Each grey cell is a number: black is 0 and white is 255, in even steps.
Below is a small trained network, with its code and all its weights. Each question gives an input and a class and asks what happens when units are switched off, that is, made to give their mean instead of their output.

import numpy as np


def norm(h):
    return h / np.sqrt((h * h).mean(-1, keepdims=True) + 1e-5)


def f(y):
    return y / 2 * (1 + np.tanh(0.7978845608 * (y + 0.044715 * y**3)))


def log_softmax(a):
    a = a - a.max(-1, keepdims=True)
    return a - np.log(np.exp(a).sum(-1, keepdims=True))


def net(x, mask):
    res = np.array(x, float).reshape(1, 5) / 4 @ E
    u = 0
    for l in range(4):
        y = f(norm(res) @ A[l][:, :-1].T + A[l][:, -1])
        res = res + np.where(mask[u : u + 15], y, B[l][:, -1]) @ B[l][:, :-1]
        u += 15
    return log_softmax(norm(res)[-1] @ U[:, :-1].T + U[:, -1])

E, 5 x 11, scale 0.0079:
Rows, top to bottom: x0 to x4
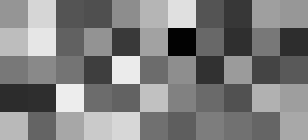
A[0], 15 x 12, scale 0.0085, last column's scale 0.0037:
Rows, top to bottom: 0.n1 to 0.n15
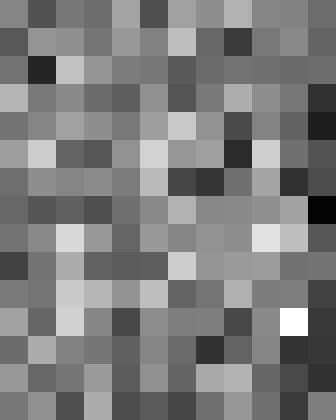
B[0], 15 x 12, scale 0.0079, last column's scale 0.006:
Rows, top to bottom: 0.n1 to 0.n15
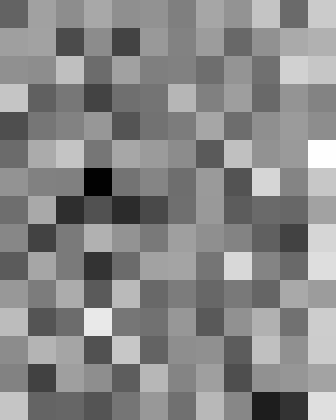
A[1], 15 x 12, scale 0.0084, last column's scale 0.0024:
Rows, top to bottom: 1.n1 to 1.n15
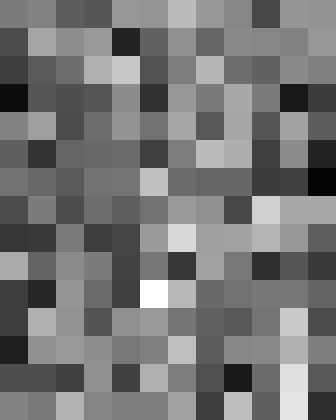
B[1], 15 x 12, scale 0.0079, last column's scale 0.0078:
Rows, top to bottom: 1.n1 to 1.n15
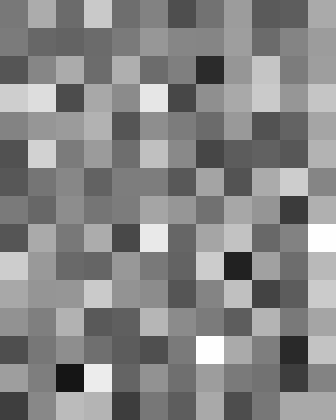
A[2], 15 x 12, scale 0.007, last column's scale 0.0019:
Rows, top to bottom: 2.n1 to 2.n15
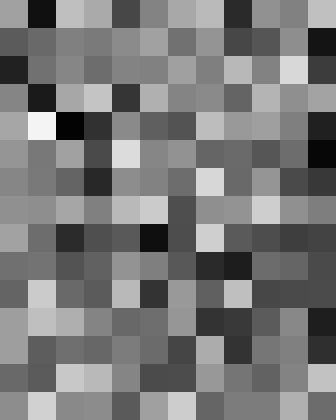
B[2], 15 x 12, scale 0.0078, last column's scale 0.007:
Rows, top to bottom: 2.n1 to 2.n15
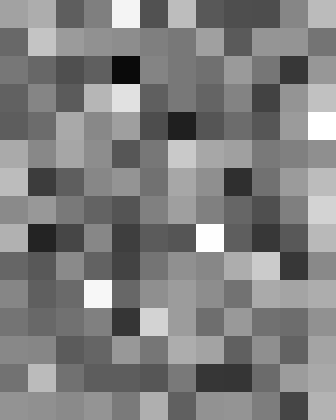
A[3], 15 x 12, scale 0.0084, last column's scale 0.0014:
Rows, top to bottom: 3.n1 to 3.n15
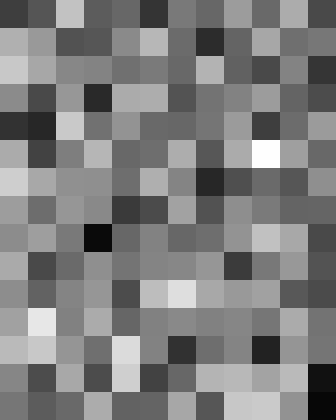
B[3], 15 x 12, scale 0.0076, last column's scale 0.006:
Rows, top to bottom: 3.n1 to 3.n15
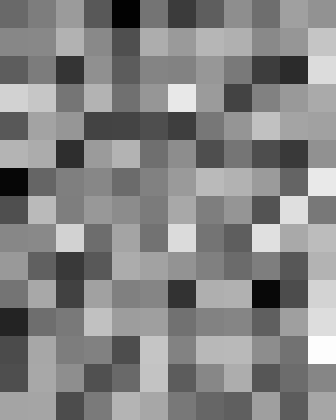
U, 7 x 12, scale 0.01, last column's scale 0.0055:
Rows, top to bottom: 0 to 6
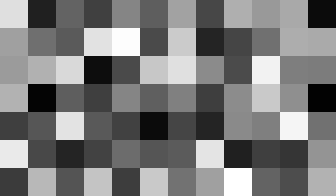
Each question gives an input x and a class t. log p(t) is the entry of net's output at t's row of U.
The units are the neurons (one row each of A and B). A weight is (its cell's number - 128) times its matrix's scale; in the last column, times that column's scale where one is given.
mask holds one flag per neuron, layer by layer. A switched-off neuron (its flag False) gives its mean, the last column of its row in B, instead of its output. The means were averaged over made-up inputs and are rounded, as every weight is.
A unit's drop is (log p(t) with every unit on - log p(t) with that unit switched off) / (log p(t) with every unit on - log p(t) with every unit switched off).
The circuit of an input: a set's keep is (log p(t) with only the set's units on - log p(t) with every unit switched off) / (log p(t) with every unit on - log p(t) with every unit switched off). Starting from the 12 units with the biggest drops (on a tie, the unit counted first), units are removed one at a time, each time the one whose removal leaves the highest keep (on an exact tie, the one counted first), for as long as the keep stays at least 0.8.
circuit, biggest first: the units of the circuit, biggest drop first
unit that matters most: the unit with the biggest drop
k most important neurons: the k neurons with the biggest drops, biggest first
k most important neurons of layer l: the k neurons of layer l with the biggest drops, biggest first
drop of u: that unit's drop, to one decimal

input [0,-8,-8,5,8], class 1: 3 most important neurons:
[0.n12; 2.n1; 0.n9]
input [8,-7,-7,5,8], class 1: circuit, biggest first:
[0.n12; 2.n1]
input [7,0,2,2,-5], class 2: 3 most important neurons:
[0.n6; 1.n12; 0.n13]
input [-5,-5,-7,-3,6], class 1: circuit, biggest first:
[2.n1; 0.n10; 1.n9]
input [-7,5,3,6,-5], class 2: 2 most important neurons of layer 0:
[0.n3; 0.n7]
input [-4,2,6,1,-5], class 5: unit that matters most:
0.n15
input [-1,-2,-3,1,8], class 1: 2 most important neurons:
[0.n12; 2.n1]
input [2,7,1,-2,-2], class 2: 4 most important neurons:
[0.n6; 0.n13; 0.n7; 1.n13]
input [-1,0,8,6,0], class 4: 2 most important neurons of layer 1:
[1.n15; 1.n4]
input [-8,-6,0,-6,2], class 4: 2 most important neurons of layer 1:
[1.n9; 1.n15]
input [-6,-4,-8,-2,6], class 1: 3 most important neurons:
[2.n1; 0.n12; 0.n6]
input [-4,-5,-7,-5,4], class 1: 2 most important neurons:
[2.n5; 0.n6]
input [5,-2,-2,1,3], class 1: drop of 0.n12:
1.0
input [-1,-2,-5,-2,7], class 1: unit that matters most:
0.n12
